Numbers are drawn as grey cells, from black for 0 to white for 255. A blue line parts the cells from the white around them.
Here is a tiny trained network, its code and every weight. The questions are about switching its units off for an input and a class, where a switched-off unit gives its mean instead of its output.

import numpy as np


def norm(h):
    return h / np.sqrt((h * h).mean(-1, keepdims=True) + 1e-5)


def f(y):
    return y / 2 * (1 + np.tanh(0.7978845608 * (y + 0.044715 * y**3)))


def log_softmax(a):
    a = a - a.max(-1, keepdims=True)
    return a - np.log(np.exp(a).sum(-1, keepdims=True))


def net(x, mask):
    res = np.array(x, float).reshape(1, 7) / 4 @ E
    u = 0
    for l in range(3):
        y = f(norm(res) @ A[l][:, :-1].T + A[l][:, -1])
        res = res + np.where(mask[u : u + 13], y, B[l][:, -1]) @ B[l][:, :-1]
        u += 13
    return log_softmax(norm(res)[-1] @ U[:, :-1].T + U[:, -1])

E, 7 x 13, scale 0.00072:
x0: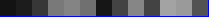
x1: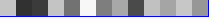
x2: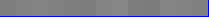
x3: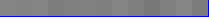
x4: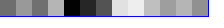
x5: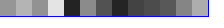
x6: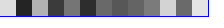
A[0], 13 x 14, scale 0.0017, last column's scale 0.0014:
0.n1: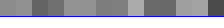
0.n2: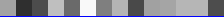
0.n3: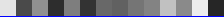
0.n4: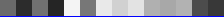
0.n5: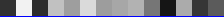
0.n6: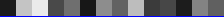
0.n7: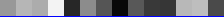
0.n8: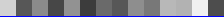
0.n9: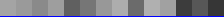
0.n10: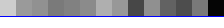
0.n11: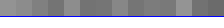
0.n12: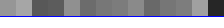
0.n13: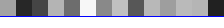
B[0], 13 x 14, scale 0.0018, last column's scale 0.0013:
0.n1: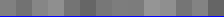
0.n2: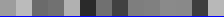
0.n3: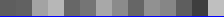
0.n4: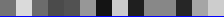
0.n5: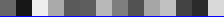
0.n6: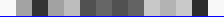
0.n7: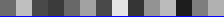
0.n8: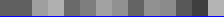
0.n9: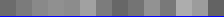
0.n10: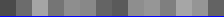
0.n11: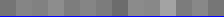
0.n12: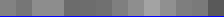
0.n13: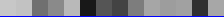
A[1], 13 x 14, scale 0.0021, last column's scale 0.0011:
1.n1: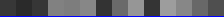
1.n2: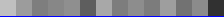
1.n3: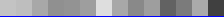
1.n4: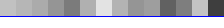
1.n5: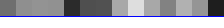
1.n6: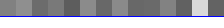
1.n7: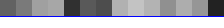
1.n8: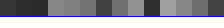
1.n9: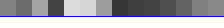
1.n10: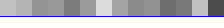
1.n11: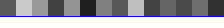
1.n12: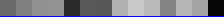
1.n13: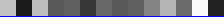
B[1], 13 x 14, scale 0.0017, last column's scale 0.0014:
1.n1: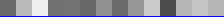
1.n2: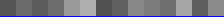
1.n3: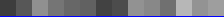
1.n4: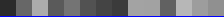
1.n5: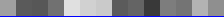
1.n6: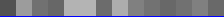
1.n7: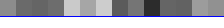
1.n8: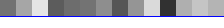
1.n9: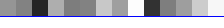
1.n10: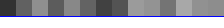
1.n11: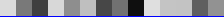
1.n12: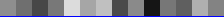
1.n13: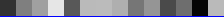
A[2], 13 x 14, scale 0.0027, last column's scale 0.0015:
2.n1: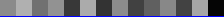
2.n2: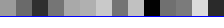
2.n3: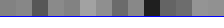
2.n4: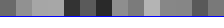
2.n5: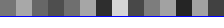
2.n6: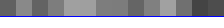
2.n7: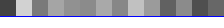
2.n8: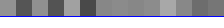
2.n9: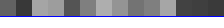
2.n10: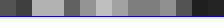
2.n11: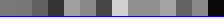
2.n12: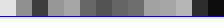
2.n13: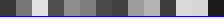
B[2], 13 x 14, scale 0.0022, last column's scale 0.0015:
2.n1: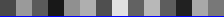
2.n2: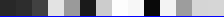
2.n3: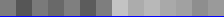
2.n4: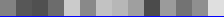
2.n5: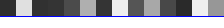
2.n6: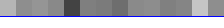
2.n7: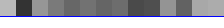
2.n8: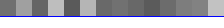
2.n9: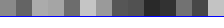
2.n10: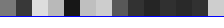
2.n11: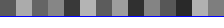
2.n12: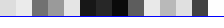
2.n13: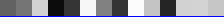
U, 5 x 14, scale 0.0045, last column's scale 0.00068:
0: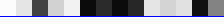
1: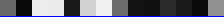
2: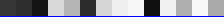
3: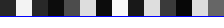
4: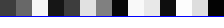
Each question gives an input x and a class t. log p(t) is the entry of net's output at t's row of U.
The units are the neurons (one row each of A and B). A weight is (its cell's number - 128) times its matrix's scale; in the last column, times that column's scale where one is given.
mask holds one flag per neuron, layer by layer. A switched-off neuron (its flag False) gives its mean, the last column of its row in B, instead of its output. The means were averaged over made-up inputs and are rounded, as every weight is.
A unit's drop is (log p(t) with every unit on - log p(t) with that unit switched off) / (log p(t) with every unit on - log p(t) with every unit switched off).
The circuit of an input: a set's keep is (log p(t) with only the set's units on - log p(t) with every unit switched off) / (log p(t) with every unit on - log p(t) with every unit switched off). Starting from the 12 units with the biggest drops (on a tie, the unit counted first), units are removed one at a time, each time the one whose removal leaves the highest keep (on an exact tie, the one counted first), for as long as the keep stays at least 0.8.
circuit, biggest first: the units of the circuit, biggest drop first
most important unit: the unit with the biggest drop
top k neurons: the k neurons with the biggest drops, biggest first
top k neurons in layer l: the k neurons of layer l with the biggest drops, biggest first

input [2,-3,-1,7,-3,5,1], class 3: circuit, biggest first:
(0.n7)
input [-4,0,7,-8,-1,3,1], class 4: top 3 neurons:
(0.n4, 1.n4, 2.n13)
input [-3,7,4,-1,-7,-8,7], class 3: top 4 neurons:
(0.n4, 0.n6, 0.n5, 2.n11)
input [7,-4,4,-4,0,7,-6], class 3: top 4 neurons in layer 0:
(0.n7, 0.n3, 0.n8, 0.n10)
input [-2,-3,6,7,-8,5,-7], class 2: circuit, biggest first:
(1.n9, 2.n2)
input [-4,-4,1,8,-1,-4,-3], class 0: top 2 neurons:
(0.n6, 0.n7)
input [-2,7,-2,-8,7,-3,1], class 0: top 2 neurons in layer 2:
(2.n12, 2.n4)
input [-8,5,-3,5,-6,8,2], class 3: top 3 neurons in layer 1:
(1.n8, 1.n1, 1.n6)
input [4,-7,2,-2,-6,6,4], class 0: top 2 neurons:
(0.n6, 0.n4)
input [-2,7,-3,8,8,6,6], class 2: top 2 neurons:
(0.n6, 1.n12)
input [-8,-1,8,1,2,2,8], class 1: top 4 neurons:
(1.n13, 0.n3, 0.n8, 1.n8)
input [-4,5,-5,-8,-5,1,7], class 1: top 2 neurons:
(0.n6, 1.n13)
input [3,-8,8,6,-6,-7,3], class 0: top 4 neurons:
(0.n6, 1.n11, 0.n7, 2.n12)
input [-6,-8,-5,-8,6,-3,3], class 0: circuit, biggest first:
(0.n6)
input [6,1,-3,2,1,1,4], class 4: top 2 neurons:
(1.n8, 0.n5)
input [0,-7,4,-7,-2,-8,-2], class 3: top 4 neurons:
(0.n4, 2.n5, 0.n13, 0.n2)
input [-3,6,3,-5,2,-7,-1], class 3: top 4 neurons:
(0.n4, 0.n6, 2.n5, 2.n11)
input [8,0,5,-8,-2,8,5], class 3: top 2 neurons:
(0.n7, 2.n1)
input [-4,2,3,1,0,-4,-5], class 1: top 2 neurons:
(0.n5, 0.n7)
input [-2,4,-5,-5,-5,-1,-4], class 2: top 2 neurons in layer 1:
(1.n9, 1.n11)
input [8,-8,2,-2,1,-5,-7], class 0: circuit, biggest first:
(0.n6, 1.n11)
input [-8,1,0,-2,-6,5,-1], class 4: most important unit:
1.n4
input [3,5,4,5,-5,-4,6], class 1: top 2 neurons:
(0.n6, 1.n13)
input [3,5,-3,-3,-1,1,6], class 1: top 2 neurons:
(0.n6, 1.n13)
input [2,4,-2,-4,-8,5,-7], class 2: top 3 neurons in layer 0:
(0.n3, 0.n8, 0.n6)
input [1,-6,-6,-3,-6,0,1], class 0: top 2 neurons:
(0.n6, 1.n11)
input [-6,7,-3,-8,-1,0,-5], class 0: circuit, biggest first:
(0.n13)
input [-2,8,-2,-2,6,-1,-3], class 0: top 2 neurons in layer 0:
(0.n13, 0.n2)
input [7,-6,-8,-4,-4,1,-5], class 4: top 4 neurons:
(1.n8, 1.n1, 0.n13, 0.n2)
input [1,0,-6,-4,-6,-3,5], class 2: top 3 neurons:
(1.n9, 0.n5, 2.n2)
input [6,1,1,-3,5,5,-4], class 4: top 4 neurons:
(1.n8, 1.n1, 0.n4, 1.n9)
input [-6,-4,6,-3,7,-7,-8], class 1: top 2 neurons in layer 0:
(0.n5, 0.n7)
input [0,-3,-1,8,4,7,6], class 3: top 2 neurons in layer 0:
(0.n7, 0.n5)
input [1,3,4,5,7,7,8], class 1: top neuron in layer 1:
(1.n13)
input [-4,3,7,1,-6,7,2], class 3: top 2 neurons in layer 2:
(2.n1, 2.n5)
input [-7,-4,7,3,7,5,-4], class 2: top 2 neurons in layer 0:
(0.n4, 0.n7)
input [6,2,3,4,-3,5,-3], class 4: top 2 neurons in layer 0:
(0.n4, 0.n6)
